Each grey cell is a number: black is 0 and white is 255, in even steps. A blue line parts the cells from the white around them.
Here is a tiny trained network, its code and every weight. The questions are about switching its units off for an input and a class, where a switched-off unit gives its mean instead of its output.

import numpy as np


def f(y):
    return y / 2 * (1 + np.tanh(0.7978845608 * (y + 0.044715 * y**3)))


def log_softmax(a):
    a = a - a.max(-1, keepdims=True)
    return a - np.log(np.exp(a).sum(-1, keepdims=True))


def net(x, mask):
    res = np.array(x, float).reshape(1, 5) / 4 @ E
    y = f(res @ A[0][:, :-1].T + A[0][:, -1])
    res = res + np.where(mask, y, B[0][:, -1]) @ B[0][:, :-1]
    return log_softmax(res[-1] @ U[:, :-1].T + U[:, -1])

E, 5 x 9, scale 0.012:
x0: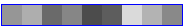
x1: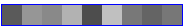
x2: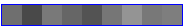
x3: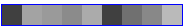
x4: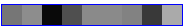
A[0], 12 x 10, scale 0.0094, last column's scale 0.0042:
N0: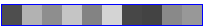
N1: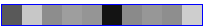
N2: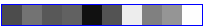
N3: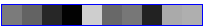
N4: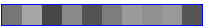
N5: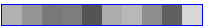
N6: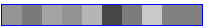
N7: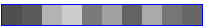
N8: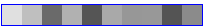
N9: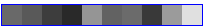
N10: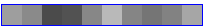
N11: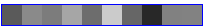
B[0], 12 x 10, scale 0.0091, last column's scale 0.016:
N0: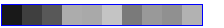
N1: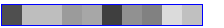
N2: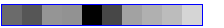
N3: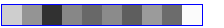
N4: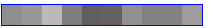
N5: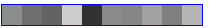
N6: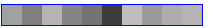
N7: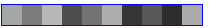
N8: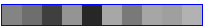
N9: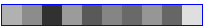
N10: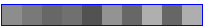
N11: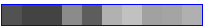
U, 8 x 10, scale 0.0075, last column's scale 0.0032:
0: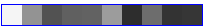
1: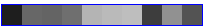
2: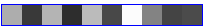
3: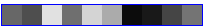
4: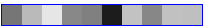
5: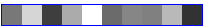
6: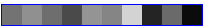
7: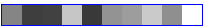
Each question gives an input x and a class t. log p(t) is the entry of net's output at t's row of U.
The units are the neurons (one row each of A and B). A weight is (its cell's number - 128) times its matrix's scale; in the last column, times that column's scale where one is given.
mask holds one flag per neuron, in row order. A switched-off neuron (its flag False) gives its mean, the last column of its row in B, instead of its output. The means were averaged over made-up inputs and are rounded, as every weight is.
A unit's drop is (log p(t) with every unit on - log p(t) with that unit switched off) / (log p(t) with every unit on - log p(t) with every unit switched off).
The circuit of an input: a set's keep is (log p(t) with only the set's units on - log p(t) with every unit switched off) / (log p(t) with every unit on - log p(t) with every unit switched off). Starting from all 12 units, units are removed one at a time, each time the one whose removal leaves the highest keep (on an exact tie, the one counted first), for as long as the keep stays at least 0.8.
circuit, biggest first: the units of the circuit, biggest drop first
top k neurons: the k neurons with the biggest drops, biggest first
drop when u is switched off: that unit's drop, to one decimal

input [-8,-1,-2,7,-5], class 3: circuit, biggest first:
[N7]
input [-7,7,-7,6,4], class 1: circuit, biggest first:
[N0, N2]
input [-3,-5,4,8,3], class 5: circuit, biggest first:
[N1, N2]
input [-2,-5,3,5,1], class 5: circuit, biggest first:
[N2, N1, N5]
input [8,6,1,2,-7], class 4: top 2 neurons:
[N1, N3]
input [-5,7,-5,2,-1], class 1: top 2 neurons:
[N11, N0]
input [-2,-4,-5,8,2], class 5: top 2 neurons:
[N2, N3]
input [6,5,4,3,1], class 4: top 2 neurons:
[N3, N9]
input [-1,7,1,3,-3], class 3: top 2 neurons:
[N7, N2]
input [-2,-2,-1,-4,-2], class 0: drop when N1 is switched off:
0.3
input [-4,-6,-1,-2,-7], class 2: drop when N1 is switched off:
0.1
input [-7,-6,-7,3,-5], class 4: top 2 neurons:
[N6, N1]
